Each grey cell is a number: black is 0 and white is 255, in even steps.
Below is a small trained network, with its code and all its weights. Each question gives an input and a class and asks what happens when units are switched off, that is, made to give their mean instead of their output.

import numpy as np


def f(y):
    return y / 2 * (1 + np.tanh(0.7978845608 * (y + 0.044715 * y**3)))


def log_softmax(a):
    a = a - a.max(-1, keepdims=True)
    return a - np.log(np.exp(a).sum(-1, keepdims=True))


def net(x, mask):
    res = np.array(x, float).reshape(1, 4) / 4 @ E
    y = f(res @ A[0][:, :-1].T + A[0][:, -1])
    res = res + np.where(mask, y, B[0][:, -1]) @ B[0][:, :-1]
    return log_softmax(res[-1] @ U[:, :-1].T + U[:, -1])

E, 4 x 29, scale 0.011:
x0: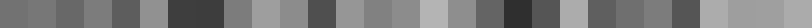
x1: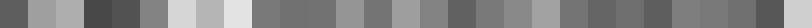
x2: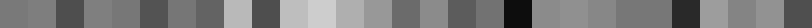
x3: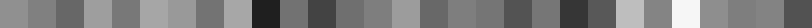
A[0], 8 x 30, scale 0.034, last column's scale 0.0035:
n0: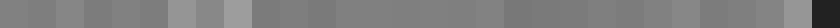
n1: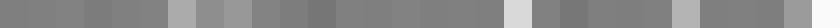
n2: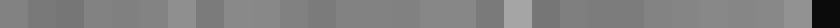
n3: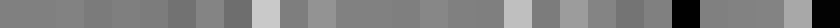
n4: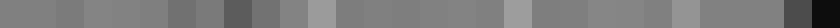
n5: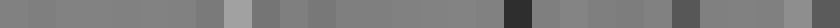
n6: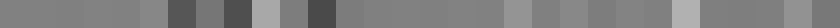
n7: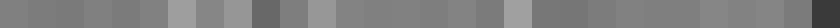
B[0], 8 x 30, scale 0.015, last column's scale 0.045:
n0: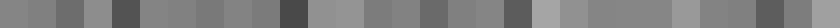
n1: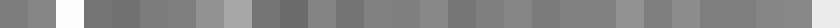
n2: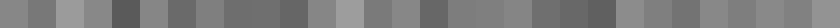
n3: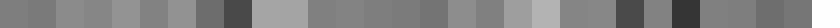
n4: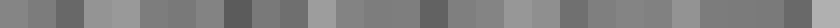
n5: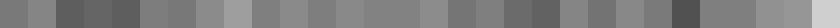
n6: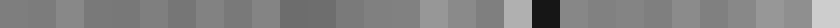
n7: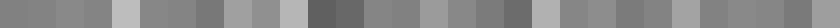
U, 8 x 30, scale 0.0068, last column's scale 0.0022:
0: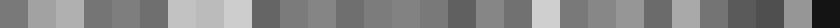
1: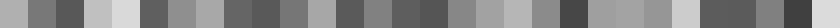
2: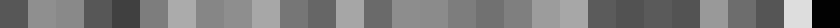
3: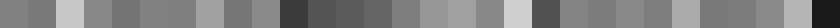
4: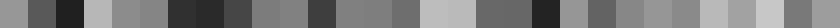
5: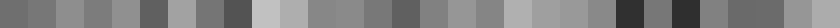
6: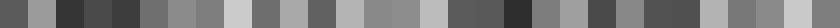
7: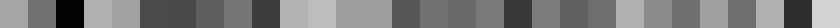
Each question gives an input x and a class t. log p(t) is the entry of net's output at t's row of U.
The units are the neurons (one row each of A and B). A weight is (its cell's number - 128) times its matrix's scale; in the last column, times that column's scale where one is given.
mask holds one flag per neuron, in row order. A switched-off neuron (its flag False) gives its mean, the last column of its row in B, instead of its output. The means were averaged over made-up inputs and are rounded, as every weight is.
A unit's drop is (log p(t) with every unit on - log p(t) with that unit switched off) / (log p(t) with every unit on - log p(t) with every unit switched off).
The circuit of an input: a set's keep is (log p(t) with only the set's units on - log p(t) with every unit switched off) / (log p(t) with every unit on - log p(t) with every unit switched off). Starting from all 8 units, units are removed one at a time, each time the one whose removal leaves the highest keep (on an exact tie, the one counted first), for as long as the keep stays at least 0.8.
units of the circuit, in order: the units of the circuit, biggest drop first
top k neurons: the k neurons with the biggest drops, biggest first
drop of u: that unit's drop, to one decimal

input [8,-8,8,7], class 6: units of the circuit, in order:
n5
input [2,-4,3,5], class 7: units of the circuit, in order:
n6, n1
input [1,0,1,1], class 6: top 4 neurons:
n3, n1, n6, n4
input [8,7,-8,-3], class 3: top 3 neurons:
n6, n1, n2
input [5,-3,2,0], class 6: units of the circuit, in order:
n3, n5
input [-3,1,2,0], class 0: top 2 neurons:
n3, n6
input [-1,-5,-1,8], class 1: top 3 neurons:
n4, n5, n1
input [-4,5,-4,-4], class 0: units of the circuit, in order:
n1, n6
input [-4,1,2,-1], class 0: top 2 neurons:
n3, n6
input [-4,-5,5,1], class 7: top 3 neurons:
n1, n3, n6
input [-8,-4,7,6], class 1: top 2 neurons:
n5, n4
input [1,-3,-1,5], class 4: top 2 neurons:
n1, n3
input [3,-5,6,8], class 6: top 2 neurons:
n5, n3
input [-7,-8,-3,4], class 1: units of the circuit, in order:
n4
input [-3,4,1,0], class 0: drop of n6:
0.2
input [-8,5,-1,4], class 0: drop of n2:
0.0
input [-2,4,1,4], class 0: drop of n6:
0.1
